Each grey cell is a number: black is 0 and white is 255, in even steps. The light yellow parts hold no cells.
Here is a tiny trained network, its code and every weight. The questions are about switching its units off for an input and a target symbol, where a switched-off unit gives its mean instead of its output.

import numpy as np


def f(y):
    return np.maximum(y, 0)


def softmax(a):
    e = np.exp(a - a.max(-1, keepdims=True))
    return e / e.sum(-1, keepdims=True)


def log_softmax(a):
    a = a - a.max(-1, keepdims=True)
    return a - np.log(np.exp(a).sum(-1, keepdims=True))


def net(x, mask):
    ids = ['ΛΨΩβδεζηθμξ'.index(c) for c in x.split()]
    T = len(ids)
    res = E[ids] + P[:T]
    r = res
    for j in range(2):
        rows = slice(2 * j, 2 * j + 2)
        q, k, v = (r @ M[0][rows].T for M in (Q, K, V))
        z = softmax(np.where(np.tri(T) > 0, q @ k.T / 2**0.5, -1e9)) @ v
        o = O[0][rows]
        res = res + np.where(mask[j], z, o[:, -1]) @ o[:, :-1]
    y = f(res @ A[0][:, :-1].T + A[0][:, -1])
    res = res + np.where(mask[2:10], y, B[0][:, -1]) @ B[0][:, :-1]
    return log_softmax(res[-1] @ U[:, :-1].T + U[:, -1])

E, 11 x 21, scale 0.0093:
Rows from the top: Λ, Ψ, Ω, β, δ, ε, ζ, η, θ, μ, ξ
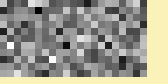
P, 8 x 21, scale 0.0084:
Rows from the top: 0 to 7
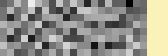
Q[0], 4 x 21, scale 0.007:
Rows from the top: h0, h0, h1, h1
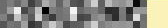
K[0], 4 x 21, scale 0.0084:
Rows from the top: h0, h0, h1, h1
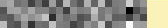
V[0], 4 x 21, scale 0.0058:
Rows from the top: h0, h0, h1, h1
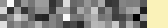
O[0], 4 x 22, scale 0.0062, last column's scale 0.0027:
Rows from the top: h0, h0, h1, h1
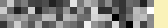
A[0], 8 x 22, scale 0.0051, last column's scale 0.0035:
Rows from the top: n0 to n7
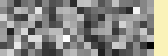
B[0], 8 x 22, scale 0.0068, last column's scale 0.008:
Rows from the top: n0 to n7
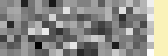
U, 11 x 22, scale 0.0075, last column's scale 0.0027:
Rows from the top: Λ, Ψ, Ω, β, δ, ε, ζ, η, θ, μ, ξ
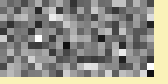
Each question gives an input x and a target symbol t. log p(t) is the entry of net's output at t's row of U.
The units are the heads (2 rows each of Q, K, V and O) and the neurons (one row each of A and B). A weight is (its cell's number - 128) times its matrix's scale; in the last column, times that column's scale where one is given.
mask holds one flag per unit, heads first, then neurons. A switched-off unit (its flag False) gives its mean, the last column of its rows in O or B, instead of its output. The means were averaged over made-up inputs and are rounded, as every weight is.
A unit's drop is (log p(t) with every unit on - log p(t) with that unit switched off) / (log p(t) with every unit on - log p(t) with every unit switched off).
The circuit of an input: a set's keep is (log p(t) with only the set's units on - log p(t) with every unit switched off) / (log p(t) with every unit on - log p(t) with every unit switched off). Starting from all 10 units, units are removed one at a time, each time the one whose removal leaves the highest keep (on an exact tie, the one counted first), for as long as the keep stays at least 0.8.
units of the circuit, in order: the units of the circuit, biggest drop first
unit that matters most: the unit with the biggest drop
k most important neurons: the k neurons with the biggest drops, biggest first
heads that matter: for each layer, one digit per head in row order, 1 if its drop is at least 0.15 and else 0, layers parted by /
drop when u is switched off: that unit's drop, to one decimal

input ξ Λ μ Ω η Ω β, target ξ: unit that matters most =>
h1
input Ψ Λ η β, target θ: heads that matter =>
01
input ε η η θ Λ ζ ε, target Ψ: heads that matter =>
11
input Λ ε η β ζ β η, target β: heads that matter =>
01
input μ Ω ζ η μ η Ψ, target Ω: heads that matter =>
10
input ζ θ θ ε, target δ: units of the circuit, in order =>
(h0; n6)
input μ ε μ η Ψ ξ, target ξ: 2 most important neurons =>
(n4; n1)
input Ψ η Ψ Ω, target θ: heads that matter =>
01
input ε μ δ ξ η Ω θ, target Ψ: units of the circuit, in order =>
(n5; h1; h0)
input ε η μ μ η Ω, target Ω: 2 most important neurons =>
(n6; n5)
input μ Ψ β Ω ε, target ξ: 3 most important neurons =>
(n0; n3; n5)
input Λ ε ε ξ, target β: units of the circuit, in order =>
(n6; h1)
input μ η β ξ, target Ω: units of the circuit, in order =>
(n7; n0)
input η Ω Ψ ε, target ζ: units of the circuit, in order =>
(h1; n5; n2)
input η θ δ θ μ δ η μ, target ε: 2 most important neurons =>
(n5; n2)
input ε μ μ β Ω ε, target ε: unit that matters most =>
n4
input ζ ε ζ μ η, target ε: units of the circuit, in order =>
(n3; h0; h1)
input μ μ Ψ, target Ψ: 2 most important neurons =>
(n0; n3)
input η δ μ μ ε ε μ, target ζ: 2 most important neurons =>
(n5; n1)
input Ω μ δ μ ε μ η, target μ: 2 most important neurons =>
(n5; n7)
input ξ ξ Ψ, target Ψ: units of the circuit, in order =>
(h1)
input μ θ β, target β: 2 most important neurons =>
(n6; n7)
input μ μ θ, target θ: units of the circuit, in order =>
(n4; n5)
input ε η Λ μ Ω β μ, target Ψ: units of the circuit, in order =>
(h1; h0; n5)
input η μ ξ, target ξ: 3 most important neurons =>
(n4; n1; n5)
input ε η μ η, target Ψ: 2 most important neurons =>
(n5; n2)
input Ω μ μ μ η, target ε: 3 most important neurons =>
(n3; n7; n0)
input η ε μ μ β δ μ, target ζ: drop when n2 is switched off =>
0.1
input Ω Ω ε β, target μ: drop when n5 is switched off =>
0.3
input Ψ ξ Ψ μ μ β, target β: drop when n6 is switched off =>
1.3
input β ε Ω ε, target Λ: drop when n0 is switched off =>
0.1
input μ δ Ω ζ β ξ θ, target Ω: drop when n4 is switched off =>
0.0
